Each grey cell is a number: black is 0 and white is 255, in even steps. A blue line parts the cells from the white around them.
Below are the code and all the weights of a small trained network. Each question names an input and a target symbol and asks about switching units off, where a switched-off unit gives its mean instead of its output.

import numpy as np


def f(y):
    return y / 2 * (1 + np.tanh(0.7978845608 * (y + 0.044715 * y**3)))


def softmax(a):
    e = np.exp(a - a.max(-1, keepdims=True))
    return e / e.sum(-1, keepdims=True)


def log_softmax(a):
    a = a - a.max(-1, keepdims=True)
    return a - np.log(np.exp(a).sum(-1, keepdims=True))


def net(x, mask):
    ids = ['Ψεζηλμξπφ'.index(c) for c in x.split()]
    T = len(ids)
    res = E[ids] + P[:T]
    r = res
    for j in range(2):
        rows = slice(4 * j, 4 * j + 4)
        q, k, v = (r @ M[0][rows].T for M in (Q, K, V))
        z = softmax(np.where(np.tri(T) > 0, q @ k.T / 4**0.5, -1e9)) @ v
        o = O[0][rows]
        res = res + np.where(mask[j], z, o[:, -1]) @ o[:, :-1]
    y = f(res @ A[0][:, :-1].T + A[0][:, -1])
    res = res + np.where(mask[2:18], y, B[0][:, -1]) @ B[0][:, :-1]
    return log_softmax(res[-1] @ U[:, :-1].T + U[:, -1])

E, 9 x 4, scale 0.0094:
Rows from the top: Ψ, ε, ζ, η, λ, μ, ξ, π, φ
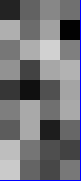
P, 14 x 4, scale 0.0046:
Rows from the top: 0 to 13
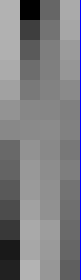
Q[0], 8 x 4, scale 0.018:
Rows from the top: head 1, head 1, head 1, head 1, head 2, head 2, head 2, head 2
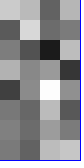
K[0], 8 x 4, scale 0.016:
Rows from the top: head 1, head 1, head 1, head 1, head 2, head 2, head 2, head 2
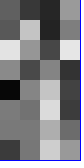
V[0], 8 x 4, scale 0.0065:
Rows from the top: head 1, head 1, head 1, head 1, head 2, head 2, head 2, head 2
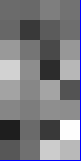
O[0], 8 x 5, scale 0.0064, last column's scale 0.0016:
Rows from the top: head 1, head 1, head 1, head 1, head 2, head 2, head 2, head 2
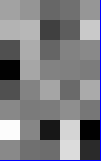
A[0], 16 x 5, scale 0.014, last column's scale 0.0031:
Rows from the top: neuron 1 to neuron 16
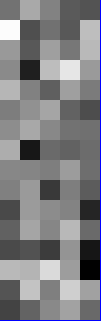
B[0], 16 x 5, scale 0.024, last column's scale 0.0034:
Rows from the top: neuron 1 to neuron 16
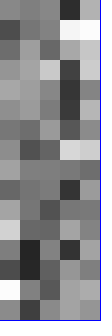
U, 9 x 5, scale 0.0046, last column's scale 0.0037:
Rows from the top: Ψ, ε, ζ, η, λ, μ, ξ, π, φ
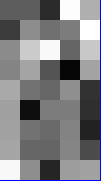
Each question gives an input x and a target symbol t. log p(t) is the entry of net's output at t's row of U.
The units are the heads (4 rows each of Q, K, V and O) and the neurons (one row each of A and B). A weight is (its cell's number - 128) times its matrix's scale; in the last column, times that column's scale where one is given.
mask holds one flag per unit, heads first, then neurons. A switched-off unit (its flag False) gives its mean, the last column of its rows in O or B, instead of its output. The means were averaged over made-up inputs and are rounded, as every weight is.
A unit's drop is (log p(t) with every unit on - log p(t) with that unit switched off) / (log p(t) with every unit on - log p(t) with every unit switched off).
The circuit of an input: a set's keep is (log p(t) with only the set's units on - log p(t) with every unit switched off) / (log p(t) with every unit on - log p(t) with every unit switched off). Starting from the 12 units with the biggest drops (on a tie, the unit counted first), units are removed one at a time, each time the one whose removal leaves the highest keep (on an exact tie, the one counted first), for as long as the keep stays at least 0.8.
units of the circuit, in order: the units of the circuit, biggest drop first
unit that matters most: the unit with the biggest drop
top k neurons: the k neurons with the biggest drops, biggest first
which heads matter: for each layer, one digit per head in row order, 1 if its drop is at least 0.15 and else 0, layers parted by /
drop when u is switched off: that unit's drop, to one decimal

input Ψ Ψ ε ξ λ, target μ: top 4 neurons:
(neuron 13; neuron 8; neuron 4; neuron 16)
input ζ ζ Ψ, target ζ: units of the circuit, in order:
(neuron 4; head 1; head 2)
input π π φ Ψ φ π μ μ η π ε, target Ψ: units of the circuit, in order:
(head 1; neuron 2)
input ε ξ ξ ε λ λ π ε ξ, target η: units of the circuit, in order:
(neuron 10; neuron 2; neuron 8)
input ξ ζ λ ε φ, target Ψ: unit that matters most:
neuron 2
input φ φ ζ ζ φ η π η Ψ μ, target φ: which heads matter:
00
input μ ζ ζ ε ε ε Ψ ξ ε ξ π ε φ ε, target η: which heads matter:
01
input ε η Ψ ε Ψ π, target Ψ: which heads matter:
10
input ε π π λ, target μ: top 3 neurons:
(neuron 13; neuron 16; neuron 2)
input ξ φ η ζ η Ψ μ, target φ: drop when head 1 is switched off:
0.2
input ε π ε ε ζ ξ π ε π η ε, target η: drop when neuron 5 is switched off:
0.0
